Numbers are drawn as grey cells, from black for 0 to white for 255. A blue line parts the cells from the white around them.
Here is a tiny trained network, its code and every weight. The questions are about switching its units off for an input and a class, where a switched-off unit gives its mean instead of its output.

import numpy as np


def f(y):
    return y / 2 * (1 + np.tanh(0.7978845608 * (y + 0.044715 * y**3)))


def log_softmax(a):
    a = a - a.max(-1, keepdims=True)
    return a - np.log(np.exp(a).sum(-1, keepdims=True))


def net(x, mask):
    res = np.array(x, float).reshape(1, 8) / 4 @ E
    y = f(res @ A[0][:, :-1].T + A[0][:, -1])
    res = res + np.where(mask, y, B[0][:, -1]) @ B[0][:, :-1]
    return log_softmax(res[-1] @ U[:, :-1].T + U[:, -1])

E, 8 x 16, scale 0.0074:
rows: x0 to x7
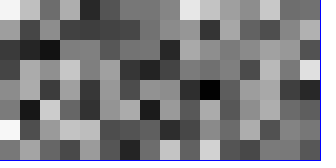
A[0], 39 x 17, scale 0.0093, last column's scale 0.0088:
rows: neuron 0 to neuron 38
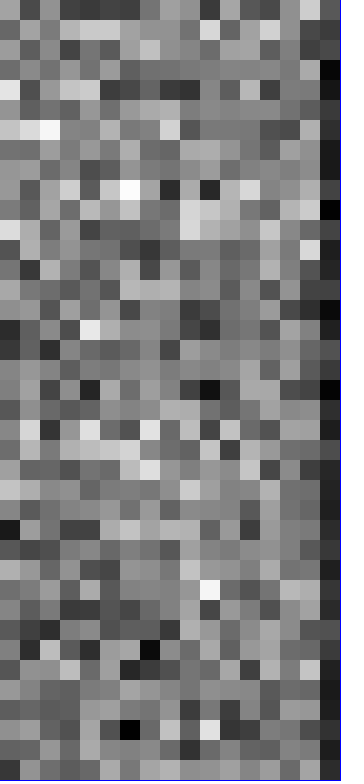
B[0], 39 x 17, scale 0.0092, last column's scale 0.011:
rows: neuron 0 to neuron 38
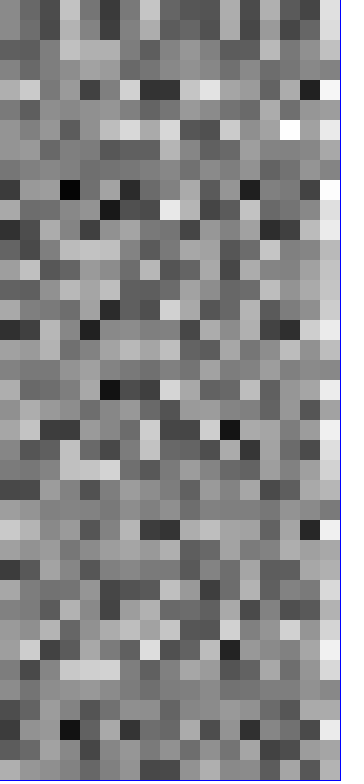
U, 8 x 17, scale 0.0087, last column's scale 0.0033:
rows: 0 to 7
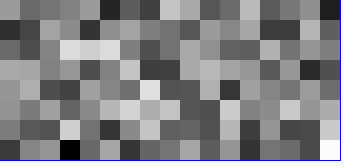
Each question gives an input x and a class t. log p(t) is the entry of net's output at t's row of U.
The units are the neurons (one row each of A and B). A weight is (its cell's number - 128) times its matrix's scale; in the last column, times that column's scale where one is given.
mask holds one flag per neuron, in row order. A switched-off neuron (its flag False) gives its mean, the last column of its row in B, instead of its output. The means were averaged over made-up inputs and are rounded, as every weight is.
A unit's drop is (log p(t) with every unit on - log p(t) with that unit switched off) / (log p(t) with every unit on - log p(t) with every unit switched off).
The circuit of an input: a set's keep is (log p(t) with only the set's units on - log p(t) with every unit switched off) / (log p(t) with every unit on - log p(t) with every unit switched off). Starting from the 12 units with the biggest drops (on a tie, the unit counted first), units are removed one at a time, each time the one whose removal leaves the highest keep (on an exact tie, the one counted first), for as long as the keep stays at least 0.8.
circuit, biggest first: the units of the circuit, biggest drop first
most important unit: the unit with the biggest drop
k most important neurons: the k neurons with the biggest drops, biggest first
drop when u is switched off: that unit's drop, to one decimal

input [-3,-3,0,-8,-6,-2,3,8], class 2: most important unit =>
neuron 23
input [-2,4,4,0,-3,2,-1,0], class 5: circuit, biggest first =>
(neuron 31; neuron 17)
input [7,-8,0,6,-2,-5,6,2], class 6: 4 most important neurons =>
(neuron 1; neuron 22; neuron 16; neuron 37)
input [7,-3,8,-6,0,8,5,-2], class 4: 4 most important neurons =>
(neuron 32; neuron 13; neuron 16; neuron 6)
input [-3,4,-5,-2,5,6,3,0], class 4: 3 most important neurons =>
(neuron 32; neuron 13; neuron 10)
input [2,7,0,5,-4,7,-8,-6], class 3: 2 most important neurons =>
(neuron 26; neuron 21)
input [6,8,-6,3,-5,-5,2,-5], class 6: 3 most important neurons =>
(neuron 0; neuron 30; neuron 16)
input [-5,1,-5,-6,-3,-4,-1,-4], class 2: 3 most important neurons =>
(neuron 23; neuron 2; neuron 11)
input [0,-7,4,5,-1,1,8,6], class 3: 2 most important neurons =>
(neuron 4; neuron 0)
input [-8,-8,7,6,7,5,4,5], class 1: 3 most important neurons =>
(neuron 16; neuron 35; neuron 37)
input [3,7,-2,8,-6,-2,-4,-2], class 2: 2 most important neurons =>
(neuron 33; neuron 12)
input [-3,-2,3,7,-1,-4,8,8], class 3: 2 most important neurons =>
(neuron 4; neuron 9)
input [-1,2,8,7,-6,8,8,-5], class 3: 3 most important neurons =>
(neuron 4; neuron 21; neuron 6)
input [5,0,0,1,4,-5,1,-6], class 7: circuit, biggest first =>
(neuron 9)
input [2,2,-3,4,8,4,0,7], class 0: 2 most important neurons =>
(neuron 19; neuron 15)
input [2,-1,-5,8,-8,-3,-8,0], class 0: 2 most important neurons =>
(neuron 10; neuron 29)
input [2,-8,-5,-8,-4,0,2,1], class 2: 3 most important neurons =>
(neuron 23; neuron 14; neuron 0)
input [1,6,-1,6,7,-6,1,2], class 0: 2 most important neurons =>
(neuron 19; neuron 15)
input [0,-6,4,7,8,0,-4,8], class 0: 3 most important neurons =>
(neuron 19; neuron 15; neuron 9)
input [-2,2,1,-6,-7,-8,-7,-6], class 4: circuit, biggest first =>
(neuron 21)
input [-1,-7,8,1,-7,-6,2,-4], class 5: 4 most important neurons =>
(neuron 31; neuron 17; neuron 19; neuron 27)
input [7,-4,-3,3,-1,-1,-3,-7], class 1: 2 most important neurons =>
(neuron 11; neuron 24)
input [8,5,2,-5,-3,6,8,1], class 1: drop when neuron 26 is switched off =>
0.2
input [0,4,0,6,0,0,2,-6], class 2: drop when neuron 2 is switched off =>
-0.1
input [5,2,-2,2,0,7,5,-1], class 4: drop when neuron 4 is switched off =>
0.0
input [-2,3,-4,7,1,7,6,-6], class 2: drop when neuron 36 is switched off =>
0.1
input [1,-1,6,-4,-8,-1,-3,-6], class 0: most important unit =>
neuron 10
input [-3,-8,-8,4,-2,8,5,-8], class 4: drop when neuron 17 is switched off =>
0.1
